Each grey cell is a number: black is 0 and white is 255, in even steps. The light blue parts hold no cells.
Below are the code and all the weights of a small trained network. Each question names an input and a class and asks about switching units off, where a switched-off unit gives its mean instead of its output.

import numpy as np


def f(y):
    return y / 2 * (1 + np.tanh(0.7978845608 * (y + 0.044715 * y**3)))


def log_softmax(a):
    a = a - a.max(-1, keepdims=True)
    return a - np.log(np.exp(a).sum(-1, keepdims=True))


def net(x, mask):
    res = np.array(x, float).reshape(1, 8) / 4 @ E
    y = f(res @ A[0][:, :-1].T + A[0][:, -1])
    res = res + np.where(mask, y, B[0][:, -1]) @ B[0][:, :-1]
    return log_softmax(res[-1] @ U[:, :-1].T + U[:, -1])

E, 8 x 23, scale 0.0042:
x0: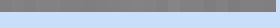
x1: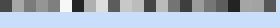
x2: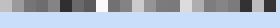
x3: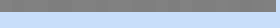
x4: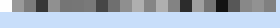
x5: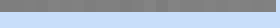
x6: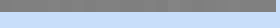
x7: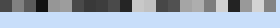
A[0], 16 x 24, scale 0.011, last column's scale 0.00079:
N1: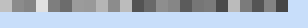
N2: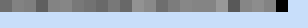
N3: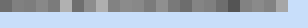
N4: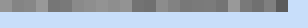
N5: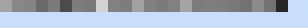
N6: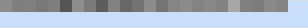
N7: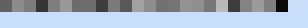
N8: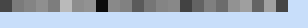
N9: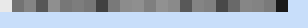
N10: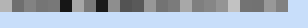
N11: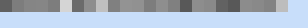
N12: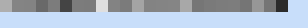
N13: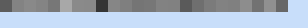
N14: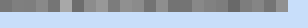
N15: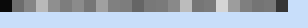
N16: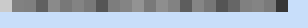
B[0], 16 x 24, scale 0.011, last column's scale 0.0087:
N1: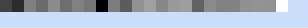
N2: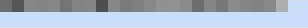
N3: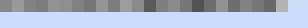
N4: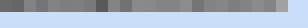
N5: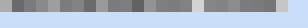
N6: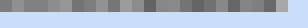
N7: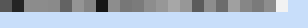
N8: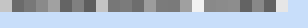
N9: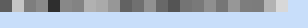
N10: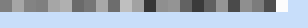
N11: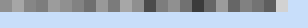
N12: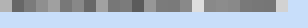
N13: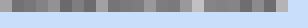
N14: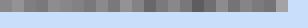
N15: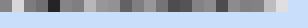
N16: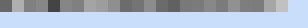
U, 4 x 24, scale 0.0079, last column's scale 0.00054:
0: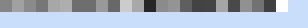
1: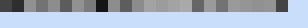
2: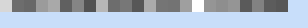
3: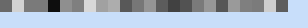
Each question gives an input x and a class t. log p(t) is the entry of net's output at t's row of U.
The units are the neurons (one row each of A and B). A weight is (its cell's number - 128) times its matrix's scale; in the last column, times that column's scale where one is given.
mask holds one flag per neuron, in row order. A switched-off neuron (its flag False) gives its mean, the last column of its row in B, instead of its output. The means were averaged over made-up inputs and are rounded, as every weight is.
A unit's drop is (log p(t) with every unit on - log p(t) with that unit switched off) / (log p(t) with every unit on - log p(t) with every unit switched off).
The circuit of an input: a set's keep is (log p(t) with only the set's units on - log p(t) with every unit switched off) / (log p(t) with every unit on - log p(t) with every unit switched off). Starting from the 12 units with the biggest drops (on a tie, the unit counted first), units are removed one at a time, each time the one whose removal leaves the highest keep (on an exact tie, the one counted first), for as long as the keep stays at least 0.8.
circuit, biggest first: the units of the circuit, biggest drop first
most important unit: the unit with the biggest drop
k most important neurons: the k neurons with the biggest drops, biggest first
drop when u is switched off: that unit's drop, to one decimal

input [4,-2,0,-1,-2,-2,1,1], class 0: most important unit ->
N9
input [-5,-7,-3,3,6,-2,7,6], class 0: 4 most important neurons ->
N10, N1, N15, N6
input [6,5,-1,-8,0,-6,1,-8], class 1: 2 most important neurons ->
N1, N10
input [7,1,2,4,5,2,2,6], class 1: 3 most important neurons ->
N7, N15, N2
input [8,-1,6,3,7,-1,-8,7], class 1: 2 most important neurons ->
N7, N15
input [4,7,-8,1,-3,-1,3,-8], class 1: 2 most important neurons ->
N1, N10
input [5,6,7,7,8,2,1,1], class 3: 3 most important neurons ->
N9, N16, N8
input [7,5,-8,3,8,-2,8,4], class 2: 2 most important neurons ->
N8, N13
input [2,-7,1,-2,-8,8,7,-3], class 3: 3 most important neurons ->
N15, N11, N3
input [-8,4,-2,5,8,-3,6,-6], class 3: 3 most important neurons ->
N9, N16, N7
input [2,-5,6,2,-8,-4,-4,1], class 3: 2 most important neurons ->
N15, N8
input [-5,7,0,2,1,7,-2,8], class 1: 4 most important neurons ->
N7, N10, N2, N6
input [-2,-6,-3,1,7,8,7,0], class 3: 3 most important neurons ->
N9, N16, N11
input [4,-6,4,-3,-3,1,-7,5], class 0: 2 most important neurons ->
N10, N1
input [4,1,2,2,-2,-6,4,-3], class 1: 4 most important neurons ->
N10, N8, N9, N1
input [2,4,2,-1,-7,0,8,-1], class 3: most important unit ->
N15
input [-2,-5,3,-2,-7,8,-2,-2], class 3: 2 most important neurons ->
N15, N11
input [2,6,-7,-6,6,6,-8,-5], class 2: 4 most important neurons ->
N8, N10, N13, N15
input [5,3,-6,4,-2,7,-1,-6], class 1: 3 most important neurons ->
N1, N12, N5
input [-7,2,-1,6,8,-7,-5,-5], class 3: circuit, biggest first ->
N9
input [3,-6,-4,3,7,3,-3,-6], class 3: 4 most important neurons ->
N9, N16, N7, N11
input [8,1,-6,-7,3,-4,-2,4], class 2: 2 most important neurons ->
N8, N1
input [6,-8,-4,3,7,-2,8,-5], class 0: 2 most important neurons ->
N10, N15
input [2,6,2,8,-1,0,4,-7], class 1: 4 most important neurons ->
N1, N10, N4, N6
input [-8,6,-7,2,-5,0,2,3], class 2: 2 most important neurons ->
N8, N10
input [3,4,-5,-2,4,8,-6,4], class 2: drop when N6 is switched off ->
0.1
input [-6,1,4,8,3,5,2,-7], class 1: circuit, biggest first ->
N1
